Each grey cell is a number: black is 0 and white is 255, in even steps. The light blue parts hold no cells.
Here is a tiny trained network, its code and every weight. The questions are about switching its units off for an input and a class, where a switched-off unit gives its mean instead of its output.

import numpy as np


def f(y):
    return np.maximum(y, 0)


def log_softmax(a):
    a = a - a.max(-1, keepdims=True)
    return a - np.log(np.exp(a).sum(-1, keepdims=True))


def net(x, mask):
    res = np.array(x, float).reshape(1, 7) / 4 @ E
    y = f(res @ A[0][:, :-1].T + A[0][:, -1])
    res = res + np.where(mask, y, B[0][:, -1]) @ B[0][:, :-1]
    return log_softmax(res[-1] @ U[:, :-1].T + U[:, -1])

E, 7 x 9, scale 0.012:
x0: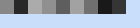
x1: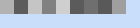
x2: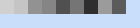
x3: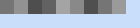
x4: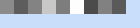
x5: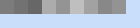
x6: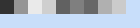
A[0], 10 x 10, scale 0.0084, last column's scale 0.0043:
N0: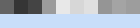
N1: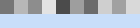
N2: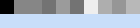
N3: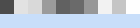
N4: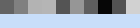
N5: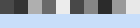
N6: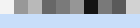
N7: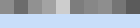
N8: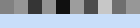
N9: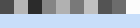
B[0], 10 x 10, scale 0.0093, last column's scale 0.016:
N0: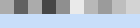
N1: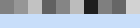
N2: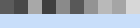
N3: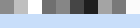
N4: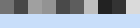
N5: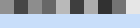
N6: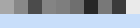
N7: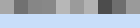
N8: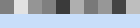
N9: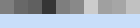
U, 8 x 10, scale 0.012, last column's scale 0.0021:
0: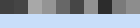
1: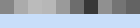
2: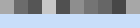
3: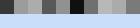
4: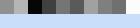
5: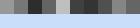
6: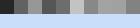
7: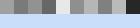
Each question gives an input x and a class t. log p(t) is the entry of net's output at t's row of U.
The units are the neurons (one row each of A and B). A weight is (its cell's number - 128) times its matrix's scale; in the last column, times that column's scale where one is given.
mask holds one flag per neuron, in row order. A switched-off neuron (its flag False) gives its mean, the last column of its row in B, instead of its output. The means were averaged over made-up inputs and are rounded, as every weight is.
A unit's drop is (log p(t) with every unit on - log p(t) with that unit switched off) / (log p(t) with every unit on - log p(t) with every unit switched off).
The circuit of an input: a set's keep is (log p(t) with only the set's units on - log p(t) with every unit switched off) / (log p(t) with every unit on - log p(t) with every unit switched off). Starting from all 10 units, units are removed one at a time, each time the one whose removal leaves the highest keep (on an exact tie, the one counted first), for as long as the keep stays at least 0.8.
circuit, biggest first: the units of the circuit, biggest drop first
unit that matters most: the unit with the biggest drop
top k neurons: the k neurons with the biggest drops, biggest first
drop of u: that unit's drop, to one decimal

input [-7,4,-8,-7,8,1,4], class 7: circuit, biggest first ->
[N7]
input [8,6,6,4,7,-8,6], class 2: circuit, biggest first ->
[N6; N4]
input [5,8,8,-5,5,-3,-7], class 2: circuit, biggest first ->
[N4; N6]
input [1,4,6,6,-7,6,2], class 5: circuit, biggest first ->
[N2; N8]
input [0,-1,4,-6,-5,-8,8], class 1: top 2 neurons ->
[N1; N9]
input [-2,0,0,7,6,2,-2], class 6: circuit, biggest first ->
[N5; N0]
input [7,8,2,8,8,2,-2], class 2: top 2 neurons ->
[N6; N4]
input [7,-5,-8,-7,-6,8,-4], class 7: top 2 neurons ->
[N0; N5]
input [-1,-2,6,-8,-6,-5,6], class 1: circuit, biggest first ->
[N1; N9]
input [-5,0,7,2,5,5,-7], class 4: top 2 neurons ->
[N3; N4]
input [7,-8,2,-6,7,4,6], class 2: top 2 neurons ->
[N4; N8]
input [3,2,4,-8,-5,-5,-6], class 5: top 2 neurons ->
[N6; N8]
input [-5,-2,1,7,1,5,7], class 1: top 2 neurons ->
[N1; N3]
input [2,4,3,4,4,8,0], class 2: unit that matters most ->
N3
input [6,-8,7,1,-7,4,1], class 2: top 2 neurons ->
[N3; N2]
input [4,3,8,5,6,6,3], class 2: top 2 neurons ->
[N3; N4]
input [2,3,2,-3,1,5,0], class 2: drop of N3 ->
0.4
